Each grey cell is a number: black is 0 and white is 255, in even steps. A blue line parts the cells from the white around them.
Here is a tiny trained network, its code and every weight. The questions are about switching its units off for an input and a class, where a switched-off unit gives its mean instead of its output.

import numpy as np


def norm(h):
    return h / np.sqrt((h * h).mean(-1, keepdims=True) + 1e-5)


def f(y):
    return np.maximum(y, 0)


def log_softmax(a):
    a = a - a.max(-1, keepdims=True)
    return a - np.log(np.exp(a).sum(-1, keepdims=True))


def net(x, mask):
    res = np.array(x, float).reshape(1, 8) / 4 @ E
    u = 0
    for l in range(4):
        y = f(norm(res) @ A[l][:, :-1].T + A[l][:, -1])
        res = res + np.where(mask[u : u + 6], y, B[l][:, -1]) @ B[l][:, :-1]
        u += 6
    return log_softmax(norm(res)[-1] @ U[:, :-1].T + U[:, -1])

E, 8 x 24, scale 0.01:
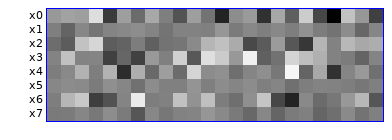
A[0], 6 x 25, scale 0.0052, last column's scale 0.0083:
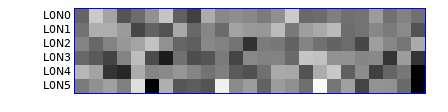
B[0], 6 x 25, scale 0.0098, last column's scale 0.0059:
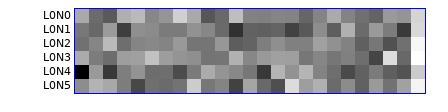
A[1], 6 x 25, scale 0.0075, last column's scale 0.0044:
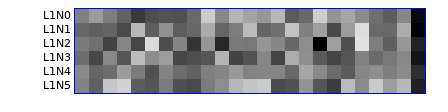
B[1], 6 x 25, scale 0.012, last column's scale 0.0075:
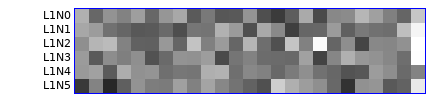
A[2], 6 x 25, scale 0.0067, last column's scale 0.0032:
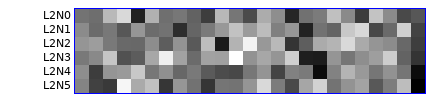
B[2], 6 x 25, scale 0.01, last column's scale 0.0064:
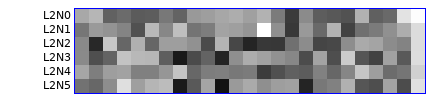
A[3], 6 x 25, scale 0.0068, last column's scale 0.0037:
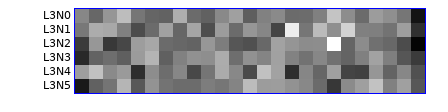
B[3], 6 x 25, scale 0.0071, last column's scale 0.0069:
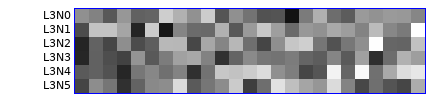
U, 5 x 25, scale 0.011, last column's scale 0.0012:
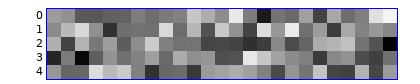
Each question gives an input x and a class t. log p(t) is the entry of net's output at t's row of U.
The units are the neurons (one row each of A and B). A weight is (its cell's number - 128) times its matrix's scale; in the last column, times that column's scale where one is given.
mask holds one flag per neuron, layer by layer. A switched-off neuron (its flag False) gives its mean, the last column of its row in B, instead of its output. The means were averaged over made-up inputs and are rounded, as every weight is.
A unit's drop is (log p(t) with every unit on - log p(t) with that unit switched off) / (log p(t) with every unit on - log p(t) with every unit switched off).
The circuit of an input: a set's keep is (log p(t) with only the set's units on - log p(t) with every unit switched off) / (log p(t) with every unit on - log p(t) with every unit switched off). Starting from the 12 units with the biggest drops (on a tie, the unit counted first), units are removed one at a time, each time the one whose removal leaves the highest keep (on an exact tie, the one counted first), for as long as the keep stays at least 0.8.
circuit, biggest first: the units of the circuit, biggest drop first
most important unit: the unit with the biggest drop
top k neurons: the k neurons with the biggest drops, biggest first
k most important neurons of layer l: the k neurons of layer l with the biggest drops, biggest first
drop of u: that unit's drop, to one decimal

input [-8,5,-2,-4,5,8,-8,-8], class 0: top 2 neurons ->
[L1N1 L2N1]
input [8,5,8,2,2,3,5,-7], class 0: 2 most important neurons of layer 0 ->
[L0N1 L0N2]
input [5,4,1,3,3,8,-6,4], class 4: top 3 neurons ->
[L2N5 L0N3 L1N1]
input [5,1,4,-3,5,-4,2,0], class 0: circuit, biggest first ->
[L2N0]
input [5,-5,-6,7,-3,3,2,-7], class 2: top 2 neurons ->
[L2N2 L1N5]
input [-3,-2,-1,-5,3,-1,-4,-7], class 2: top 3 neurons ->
[L1N3 L1N2 L2N4]
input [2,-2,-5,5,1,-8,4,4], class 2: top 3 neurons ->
[L1N5 L2N2 L1N0]
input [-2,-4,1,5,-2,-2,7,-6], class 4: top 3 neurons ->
[L2N3 L0N0 L1N3]
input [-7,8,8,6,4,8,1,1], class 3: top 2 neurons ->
[L1N5 L2N0]
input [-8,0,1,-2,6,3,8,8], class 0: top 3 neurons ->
[L1N1 L2N1 L0N3]
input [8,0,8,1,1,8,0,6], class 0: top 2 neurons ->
[L2N0 L3N4]
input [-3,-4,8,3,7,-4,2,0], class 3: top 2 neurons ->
[L1N5 L1N2]
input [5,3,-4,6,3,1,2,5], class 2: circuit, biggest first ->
[L2N2 L1N0]
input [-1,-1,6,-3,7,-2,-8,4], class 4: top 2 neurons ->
[L2N5 L1N2]
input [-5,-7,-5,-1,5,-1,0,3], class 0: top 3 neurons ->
[L1N1 L1N2 L1N5]
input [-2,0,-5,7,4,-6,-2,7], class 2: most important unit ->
L1N0
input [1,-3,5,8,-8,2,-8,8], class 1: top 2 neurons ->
[L1N2 L1N3]
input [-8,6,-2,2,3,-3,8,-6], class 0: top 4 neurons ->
[L1N1 L2N1 L0N3 L2N5]
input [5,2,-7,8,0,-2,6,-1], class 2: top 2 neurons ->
[L2N2 L1N5]
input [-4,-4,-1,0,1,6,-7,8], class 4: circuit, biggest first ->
[L2N5]
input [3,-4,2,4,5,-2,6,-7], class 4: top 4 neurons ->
[L2N3 L1N2 L0N0 L0N2]
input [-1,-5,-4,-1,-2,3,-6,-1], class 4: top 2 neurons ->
[L2N5 L0N3]
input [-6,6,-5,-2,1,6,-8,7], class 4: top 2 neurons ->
[L0N3 L2N5]
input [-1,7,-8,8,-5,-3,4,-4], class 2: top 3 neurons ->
[L2N2 L1N0 L1N5]
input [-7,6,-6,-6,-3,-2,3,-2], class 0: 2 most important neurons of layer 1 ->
[L1N1 L1N5]
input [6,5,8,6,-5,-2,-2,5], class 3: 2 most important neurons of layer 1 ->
[L1N5 L1N1]
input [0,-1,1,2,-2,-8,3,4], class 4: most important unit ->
L2N3
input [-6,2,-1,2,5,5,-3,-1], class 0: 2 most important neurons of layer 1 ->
[L1N1 L1N2]
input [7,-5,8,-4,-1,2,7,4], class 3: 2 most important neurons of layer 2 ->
[L2N3 L2N1]
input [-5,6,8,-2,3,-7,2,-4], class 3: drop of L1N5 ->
1.3
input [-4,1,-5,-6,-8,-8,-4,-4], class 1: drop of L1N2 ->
1.7
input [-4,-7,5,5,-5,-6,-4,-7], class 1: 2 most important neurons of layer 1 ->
[L1N2 L1N3]
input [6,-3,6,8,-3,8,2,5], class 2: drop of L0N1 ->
0.1
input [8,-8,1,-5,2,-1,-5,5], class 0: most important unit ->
L2N0
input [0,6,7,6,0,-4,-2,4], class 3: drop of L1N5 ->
1.7
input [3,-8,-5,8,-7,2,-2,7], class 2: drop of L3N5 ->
0.0
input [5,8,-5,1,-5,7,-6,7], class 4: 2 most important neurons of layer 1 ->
[L1N5 L1N1]
